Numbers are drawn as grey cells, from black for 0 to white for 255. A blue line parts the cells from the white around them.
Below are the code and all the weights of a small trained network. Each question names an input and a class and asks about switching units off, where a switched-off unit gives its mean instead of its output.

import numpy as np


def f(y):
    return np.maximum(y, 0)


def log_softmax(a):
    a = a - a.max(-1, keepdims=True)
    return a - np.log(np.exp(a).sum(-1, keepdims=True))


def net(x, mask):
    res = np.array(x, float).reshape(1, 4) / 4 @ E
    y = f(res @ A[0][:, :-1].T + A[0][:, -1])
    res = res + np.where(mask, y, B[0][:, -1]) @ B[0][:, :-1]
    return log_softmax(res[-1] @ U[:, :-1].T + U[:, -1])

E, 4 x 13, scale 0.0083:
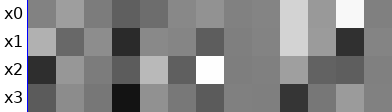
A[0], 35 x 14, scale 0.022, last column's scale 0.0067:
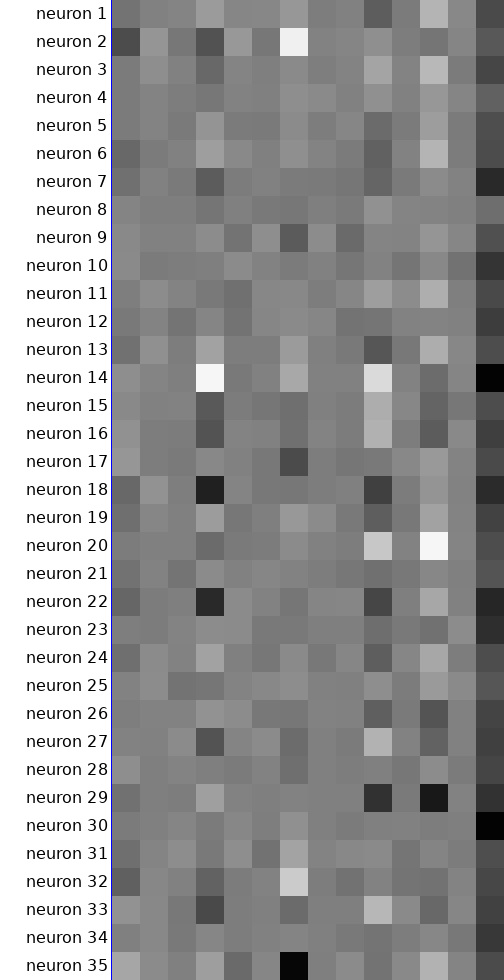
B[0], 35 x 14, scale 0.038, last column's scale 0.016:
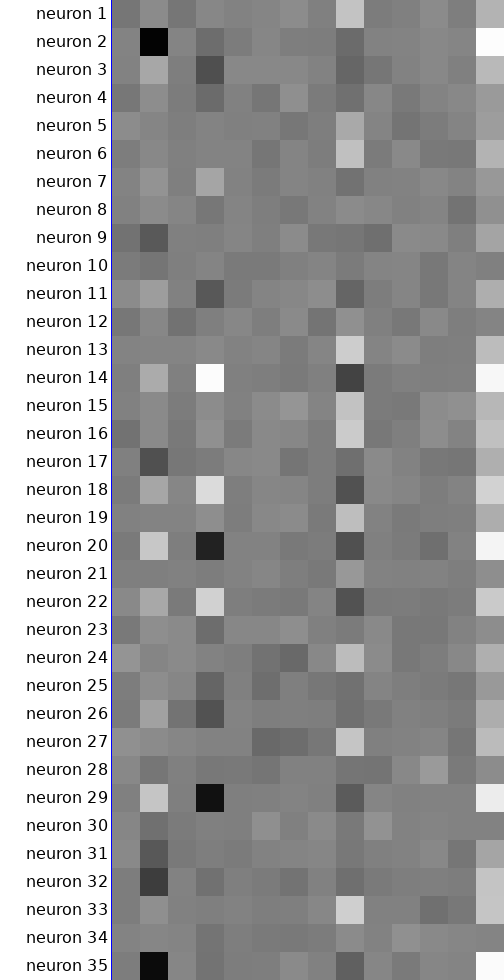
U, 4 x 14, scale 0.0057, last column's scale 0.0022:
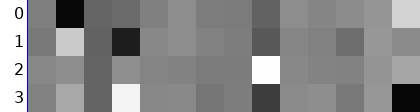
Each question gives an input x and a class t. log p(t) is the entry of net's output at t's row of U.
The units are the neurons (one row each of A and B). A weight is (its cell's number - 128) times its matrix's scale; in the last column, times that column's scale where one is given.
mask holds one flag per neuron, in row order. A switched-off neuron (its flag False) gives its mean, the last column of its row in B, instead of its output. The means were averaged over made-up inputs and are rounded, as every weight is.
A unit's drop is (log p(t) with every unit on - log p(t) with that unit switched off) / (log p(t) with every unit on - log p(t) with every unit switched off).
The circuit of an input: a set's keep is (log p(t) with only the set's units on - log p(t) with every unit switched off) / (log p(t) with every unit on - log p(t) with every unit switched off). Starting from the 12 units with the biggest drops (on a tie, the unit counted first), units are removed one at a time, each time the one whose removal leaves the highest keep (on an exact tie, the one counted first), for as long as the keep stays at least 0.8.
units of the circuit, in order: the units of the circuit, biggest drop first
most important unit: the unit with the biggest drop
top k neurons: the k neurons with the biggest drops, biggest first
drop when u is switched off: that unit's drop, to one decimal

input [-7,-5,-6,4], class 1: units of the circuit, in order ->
[neuron 29]
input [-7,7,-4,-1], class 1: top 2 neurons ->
[neuron 29; neuron 26]
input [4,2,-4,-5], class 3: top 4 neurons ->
[neuron 14; neuron 2; neuron 29; neuron 32]
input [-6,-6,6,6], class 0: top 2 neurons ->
[neuron 2; neuron 20]
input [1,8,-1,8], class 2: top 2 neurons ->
[neuron 33; neuron 14]
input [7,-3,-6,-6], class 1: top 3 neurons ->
[neuron 20; neuron 2; neuron 11]
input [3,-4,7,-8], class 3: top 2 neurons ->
[neuron 14; neuron 35]
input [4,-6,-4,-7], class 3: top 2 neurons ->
[neuron 14; neuron 33]
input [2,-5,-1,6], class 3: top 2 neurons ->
[neuron 22; neuron 18]
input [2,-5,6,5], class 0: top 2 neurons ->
[neuron 2; neuron 14]
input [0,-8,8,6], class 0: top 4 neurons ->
[neuron 2; neuron 32; neuron 33; neuron 31]
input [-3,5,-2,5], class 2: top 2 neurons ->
[neuron 14; neuron 33]
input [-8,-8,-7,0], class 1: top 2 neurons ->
[neuron 29; neuron 2]
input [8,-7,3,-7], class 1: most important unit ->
neuron 20
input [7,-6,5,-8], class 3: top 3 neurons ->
[neuron 14; neuron 29; neuron 26]
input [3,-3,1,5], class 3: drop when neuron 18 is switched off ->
0.3
